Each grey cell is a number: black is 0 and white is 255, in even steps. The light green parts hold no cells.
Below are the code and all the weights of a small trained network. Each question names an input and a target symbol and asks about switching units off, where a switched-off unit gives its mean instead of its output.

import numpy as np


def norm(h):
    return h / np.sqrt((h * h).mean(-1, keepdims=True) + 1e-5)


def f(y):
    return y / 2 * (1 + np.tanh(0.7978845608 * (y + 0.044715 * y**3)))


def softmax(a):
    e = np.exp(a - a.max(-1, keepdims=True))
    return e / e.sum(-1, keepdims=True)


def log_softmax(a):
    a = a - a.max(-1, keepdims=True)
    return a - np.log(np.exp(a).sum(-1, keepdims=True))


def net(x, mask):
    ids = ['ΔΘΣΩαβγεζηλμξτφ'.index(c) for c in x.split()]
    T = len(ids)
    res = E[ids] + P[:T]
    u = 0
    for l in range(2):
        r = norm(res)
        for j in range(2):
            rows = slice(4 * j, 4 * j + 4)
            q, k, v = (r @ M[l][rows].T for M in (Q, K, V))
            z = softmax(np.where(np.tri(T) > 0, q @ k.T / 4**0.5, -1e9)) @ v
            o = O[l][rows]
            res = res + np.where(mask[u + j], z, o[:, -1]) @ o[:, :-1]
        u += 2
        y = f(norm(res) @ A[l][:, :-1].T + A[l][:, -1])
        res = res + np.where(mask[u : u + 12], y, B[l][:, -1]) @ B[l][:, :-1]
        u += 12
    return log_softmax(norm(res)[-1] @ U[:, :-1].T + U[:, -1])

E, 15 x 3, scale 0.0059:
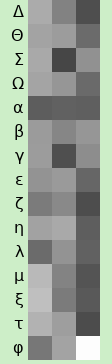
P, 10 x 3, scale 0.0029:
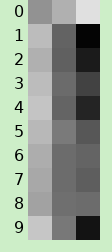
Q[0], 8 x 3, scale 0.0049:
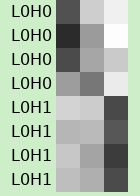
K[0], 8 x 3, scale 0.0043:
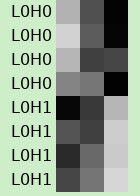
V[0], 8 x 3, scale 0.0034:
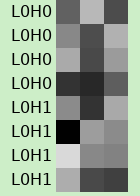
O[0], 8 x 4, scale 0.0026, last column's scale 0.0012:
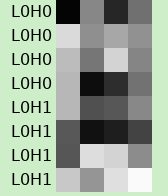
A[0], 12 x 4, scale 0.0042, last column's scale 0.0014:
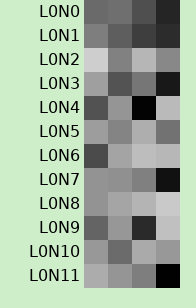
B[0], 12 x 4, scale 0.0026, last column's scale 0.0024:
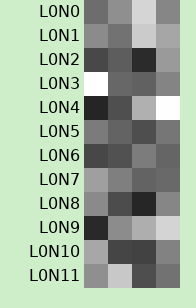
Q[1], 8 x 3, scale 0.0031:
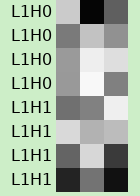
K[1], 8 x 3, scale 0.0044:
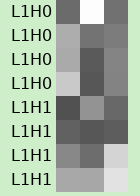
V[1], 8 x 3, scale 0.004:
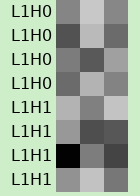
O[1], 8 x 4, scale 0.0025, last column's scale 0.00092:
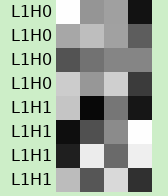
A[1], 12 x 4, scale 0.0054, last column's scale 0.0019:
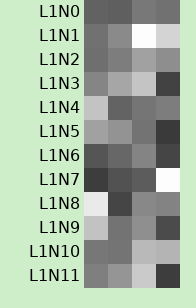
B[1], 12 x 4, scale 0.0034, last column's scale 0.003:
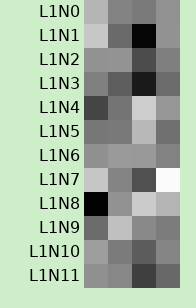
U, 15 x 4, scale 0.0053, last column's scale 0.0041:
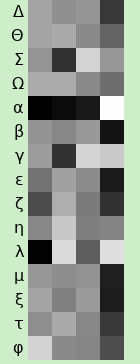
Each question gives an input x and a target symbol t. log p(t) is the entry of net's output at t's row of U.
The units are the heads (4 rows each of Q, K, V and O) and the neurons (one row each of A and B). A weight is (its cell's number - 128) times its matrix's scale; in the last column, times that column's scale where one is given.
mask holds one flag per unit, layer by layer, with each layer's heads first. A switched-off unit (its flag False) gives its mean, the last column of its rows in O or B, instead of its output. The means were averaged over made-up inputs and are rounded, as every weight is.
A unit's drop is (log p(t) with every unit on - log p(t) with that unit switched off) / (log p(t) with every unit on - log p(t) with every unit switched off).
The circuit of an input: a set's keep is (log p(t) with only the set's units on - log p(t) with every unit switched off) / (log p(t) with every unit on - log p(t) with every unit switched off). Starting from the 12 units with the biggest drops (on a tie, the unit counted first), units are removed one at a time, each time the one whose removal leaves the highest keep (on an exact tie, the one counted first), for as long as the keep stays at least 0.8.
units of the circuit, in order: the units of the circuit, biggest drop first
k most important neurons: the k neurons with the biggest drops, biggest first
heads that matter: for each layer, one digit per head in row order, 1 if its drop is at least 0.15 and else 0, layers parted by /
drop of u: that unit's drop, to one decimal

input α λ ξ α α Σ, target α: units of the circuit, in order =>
(L1H0 L1H1 L0H1)
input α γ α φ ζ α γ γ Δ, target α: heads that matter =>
00 / 10
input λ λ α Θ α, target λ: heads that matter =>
10 / 01
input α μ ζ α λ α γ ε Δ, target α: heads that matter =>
10 / 00
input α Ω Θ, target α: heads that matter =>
00 / 00
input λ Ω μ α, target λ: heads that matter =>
11 / 01
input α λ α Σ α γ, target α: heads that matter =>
00 / 11
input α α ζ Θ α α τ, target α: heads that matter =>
11 / 00
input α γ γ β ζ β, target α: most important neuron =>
(L0N2)
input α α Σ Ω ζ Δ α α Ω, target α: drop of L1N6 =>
0.0
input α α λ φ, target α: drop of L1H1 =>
0.2
